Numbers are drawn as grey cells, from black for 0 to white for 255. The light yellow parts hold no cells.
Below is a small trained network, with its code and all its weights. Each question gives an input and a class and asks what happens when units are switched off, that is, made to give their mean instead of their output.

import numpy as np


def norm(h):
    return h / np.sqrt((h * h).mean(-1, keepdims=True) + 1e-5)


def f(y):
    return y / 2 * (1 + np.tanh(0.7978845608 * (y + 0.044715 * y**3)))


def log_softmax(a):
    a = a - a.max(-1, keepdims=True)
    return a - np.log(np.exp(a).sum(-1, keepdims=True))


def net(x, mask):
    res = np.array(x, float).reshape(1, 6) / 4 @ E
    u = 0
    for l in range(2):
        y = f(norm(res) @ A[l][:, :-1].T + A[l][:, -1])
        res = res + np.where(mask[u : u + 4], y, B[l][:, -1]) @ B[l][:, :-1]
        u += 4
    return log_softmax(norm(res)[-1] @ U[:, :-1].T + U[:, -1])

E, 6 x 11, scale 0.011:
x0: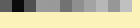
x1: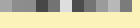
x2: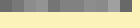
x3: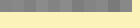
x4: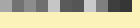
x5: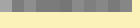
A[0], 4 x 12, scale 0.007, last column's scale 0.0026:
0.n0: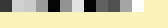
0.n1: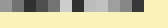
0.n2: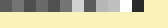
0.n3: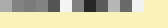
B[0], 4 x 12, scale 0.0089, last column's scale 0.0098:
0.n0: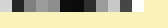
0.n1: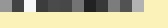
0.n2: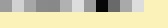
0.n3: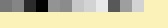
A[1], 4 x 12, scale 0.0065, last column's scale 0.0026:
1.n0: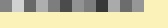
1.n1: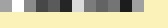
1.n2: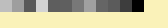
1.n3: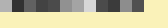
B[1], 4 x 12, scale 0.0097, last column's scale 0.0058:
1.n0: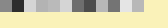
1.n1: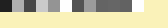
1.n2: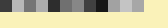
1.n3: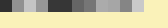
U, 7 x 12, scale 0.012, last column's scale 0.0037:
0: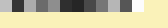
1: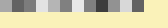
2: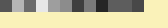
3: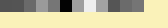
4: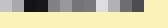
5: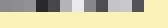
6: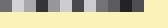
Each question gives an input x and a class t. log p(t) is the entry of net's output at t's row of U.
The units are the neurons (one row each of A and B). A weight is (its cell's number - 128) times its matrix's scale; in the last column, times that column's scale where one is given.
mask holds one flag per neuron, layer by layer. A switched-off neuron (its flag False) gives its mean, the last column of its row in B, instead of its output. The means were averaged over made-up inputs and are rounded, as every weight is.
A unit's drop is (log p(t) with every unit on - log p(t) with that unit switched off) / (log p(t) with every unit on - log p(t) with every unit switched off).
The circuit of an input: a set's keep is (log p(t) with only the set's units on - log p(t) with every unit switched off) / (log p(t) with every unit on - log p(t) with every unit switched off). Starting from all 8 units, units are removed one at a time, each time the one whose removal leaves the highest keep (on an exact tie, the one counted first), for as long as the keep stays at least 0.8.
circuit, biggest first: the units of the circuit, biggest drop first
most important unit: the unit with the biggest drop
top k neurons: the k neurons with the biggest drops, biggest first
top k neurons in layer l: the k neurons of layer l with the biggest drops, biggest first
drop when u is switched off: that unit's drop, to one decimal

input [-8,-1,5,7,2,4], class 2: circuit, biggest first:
1.n1, 1.n2
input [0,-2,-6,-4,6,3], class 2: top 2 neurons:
0.n3, 0.n0
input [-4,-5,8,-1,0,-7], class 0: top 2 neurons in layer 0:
0.n0, 0.n2
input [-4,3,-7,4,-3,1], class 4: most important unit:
0.n3
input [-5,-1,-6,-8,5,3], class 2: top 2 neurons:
0.n3, 1.n2
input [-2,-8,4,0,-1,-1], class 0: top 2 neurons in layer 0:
0.n0, 0.n2
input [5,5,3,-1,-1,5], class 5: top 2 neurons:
0.n0, 0.n2
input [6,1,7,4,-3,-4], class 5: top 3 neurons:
0.n0, 1.n1, 0.n1
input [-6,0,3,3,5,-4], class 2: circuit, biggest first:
0.n3, 1.n2
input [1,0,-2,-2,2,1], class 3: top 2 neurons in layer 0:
0.n0, 0.n2
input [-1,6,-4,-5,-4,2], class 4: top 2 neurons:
0.n3, 0.n0
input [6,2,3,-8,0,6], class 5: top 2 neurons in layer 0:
0.n0, 0.n2
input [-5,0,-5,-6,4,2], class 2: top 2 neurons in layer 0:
0.n3, 0.n1
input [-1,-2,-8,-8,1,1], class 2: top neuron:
0.n0
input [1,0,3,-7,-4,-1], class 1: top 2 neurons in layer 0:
0.n2, 0.n0
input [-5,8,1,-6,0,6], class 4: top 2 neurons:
0.n3, 0.n2
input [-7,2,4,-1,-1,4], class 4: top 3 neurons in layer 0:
0.n3, 0.n0, 0.n2
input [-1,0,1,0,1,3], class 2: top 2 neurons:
0.n0, 0.n3
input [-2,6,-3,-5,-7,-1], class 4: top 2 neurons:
0.n3, 0.n0
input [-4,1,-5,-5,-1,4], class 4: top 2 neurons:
0.n3, 0.n1
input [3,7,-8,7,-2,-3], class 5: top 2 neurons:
0.n0, 0.n1
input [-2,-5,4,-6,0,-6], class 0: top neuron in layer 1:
1.n1
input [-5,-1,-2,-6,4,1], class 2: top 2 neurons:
0.n3, 1.n2
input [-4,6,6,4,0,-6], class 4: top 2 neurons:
0.n3, 0.n2
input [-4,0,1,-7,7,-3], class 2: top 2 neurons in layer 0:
0.n3, 0.n1
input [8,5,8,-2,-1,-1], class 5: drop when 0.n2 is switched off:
0.2
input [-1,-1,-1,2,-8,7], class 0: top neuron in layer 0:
0.n0
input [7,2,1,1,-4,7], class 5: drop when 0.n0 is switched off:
0.3
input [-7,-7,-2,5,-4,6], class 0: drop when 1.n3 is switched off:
0.0
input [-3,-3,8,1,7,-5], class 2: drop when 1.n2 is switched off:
0.2
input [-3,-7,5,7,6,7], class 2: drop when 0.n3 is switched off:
0.1
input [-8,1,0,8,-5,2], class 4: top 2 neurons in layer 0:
0.n3, 0.n1
